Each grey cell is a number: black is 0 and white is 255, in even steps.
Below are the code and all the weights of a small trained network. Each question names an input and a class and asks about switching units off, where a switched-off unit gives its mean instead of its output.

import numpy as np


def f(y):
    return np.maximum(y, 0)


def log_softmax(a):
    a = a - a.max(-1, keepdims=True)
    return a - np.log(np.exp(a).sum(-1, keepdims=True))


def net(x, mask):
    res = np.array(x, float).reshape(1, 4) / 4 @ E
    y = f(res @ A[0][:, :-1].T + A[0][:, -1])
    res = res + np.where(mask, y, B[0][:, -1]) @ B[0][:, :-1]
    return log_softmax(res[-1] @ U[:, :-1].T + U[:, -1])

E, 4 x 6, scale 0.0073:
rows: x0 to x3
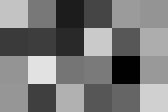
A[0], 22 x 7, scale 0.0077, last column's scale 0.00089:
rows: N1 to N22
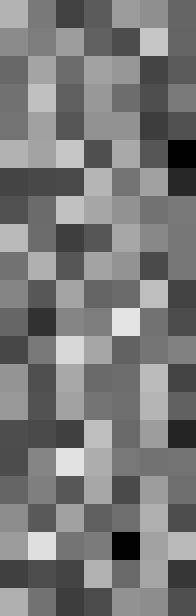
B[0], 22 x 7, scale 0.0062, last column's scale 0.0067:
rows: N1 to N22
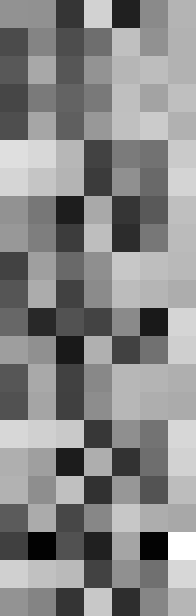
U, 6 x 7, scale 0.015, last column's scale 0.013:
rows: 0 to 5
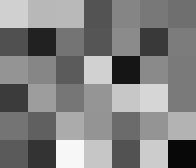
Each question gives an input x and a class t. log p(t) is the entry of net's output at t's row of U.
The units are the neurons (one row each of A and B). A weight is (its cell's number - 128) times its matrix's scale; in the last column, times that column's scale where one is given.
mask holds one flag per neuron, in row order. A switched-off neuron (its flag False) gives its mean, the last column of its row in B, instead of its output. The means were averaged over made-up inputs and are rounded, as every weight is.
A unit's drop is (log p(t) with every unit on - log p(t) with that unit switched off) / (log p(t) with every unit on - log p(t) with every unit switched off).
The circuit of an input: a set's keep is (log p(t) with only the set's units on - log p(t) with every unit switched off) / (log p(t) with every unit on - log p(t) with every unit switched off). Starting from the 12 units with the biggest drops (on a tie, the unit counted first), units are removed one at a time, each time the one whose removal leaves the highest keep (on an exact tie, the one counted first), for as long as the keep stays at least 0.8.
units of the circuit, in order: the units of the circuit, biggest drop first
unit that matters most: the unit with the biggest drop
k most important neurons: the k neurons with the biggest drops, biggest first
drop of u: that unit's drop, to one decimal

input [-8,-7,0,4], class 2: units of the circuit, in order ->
(N17; N13)
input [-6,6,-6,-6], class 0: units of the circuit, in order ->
(N16; N7)
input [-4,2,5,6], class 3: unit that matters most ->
N12
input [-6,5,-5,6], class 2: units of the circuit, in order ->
(N20; N8)
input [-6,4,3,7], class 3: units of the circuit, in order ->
(N2; N11)
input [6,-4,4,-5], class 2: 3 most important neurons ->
(N1; N22; N9)
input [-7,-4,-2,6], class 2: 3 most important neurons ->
(N17; N13; N8)
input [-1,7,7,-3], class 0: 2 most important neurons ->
(N16; N21)
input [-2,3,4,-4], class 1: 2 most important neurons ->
(N20; N6)
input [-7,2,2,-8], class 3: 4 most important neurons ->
(N10; N4; N3; N5)
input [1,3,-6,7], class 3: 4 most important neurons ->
(N20; N14; N11; N15)
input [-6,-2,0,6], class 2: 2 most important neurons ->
(N17; N13)
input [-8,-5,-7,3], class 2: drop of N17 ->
0.4
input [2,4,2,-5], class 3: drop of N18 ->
-0.1
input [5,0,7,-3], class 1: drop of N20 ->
0.8
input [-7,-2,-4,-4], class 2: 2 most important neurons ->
(N20; N17)
